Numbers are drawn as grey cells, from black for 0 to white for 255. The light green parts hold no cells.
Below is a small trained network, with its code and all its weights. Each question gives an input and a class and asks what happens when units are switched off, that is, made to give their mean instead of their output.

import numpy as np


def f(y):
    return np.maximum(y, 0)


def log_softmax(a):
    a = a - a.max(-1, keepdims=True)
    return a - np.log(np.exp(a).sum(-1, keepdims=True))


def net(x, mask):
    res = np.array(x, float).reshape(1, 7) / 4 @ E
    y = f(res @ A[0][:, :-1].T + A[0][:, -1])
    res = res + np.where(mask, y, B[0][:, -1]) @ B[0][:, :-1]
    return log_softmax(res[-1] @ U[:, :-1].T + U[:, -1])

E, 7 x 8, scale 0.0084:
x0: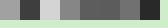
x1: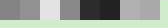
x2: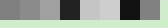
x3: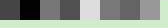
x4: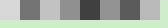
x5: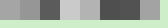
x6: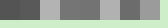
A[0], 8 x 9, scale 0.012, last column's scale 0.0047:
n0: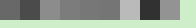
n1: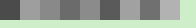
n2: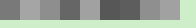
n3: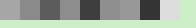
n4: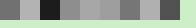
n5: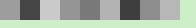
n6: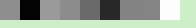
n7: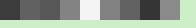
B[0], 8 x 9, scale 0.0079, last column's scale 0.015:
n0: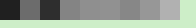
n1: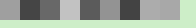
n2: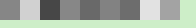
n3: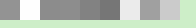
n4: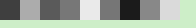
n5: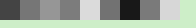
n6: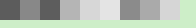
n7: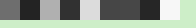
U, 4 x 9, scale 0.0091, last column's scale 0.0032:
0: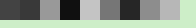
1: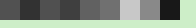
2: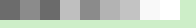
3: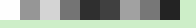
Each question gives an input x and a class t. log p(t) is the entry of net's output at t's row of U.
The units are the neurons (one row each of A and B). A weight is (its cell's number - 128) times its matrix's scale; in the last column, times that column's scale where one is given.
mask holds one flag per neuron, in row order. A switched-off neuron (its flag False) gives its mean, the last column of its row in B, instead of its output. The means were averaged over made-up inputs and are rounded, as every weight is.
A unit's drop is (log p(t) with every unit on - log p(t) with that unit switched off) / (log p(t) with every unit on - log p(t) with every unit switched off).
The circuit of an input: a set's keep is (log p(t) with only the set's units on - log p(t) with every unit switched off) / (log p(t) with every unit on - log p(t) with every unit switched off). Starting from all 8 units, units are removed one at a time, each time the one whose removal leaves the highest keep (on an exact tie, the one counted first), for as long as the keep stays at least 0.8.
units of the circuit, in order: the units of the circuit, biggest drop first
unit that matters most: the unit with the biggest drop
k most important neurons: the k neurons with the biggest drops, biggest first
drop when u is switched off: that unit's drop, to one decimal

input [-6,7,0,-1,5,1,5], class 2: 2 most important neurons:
(n7; n4)
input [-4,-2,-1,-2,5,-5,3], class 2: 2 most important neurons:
(n7; n4)
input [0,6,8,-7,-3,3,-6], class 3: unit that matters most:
n6
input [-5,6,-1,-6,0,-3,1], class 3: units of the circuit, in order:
(n6; n4)
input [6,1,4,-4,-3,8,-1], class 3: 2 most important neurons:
(n4; n7)
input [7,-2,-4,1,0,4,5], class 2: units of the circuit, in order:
(n7; n6)
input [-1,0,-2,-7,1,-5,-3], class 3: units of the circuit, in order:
(n6; n4)
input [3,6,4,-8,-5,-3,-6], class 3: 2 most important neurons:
(n6; n4)
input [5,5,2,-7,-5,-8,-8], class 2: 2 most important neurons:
(n0; n7)
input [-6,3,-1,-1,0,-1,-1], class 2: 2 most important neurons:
(n7; n5)
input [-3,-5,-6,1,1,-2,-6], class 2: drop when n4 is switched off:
-0.1
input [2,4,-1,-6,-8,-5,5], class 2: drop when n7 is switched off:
0.2
